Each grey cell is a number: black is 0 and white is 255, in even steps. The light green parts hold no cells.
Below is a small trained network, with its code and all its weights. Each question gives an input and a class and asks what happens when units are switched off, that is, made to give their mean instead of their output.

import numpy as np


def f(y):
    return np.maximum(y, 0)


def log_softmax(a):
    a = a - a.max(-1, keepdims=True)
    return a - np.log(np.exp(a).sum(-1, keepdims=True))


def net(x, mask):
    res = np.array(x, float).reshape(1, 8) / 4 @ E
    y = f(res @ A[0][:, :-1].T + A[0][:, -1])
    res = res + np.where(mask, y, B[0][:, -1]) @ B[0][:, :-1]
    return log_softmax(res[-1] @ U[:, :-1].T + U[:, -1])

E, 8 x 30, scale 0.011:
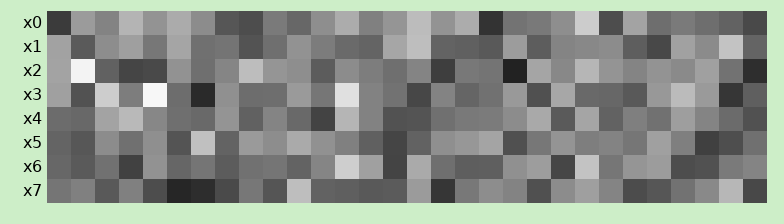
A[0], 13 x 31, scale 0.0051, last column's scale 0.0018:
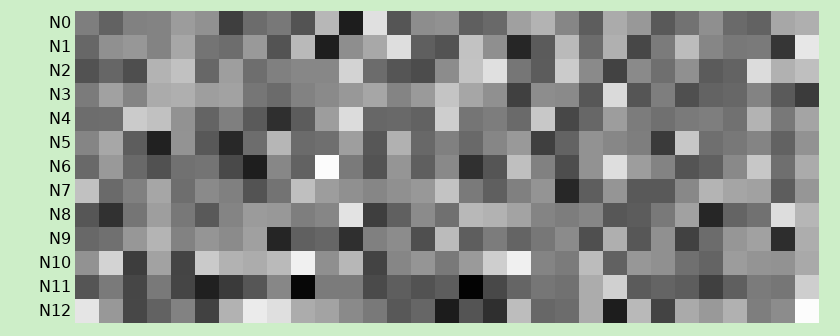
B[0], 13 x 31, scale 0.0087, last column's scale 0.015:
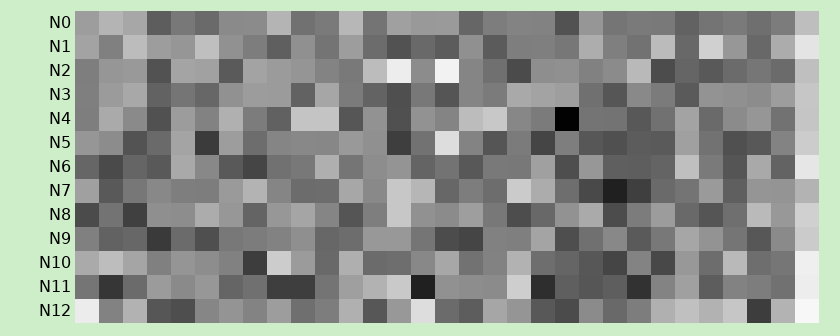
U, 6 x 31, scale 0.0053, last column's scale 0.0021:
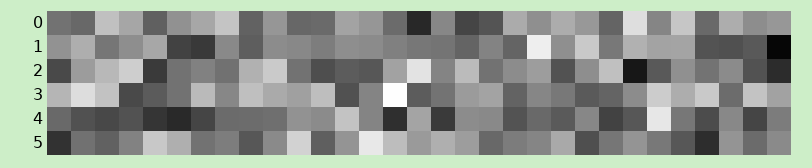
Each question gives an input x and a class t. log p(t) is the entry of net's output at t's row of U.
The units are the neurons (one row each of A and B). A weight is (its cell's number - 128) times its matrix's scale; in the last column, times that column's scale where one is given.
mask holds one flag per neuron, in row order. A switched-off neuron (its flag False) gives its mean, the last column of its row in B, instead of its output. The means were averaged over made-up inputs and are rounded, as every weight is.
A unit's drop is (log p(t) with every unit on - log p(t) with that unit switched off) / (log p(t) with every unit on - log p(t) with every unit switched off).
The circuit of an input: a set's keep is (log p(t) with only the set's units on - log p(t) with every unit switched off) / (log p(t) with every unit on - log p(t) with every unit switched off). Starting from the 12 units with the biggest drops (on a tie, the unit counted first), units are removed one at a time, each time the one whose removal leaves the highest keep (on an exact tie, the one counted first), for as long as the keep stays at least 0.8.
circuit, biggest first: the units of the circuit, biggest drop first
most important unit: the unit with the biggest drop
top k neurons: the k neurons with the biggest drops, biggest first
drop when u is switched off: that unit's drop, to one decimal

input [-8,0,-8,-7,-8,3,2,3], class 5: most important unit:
N8
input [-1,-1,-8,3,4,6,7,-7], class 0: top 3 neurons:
N1; N6; N11
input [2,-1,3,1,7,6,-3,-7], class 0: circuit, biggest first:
N10; N12; N1
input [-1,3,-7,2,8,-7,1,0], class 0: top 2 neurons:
N12; N10
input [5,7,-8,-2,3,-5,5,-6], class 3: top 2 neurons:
N4; N3
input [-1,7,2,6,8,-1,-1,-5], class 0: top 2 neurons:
N12; N10
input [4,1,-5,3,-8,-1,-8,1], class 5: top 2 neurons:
N12; N8
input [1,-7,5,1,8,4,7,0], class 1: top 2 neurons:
N1; N6
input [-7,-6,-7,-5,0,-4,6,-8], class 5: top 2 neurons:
N8; N2
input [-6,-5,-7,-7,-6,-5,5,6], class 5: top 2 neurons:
N8; N2
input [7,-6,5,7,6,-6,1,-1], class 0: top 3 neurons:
N1; N12; N10
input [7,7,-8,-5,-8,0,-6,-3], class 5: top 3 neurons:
N8; N12; N2
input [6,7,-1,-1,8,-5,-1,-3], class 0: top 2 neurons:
N12; N10
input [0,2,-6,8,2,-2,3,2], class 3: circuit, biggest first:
N0
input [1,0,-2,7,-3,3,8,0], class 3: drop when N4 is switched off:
0.2
